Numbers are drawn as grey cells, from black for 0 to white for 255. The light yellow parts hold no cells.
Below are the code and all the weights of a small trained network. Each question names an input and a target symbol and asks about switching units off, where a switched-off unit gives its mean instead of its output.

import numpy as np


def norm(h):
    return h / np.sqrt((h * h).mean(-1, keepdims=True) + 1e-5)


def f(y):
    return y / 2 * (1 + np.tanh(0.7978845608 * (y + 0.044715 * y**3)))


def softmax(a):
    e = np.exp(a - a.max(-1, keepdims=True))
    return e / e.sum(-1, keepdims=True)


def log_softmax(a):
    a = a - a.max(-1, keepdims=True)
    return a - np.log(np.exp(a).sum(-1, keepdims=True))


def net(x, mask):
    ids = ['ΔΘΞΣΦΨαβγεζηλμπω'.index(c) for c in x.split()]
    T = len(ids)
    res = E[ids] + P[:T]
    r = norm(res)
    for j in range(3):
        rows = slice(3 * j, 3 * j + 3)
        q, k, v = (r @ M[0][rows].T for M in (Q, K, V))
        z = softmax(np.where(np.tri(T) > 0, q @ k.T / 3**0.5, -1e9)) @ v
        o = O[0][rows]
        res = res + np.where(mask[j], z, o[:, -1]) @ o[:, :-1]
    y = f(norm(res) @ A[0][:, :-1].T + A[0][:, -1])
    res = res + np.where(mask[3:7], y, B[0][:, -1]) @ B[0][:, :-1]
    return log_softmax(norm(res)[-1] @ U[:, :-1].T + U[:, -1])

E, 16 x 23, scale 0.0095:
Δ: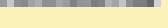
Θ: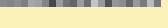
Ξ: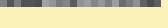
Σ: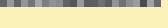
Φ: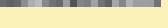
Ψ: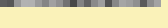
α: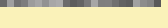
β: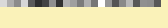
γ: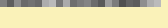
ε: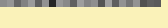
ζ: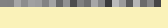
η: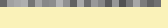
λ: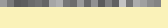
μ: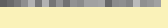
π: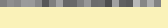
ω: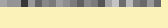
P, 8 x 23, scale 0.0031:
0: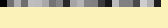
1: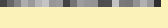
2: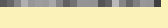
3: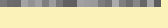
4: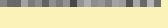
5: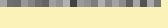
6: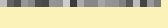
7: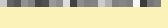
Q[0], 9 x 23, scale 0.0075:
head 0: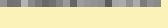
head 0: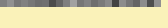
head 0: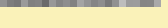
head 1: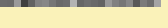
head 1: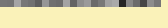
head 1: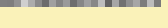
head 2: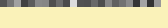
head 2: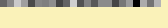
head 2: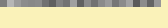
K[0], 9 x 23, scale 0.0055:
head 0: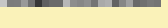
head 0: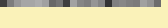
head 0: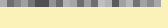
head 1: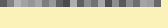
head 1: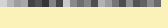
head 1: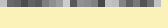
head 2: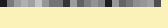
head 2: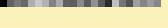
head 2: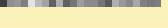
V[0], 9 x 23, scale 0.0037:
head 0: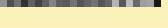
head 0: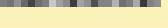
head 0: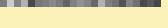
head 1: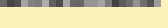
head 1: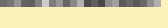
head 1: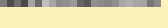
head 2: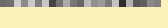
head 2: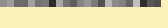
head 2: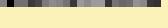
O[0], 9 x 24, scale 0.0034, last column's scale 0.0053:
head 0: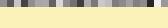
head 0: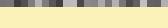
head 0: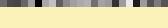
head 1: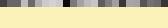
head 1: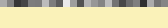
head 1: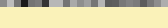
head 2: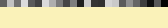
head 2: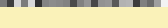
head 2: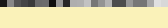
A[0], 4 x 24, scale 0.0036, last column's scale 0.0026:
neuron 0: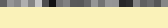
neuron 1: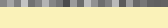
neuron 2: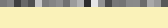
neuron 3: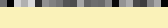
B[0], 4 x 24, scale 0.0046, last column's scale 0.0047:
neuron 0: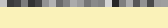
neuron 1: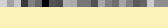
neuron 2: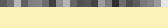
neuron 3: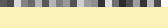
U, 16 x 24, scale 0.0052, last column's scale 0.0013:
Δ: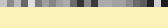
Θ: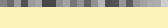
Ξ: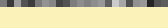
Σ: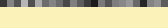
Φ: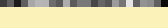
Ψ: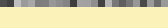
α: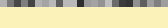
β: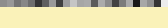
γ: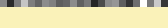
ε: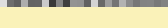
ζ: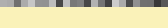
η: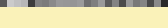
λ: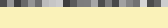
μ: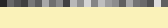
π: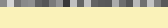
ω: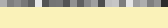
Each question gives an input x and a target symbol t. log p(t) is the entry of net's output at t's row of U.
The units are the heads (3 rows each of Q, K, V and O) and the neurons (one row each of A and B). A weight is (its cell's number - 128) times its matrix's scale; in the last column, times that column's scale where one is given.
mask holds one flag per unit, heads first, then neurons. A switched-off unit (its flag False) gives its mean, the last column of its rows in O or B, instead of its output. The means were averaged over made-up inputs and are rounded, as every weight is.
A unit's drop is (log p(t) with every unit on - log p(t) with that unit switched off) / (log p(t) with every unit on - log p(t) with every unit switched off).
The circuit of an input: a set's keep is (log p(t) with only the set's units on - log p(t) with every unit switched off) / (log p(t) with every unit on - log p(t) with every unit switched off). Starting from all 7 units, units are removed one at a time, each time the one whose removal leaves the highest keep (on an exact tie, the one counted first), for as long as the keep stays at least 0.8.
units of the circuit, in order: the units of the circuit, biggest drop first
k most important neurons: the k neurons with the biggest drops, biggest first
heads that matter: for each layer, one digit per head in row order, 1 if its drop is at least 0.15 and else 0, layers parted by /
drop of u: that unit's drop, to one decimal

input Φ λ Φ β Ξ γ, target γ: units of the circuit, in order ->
(head 1; head 2; neuron 3)
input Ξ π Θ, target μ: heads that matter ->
001
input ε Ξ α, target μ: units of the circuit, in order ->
(head 2)
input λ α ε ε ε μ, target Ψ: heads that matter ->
000
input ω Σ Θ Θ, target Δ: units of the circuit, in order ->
(head 2; head 0)
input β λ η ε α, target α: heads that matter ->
001
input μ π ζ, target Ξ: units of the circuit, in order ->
(head 2; neuron 0; neuron 3)
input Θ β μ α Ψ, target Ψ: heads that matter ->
100
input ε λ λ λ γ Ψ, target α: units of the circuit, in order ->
(head 2; head 0; neuron 0)
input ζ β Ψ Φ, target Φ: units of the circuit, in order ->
(head 2; head 0)
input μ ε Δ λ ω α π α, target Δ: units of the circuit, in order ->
(head 2; neuron 3)
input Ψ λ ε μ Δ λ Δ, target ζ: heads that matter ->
101
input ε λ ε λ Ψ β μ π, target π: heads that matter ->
101
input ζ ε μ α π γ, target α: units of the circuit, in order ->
(head 2)
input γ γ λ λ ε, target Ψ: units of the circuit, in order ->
(head 2; neuron 3)
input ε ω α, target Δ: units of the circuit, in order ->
(head 2; head 0)
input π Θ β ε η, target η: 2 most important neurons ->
(neuron 3; neuron 1)
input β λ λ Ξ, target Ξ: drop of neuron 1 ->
0.1
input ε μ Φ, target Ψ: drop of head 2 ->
0.2
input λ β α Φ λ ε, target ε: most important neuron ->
(neuron 3)
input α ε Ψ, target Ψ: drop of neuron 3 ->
0.3
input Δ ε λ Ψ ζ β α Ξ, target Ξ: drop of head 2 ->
1.0
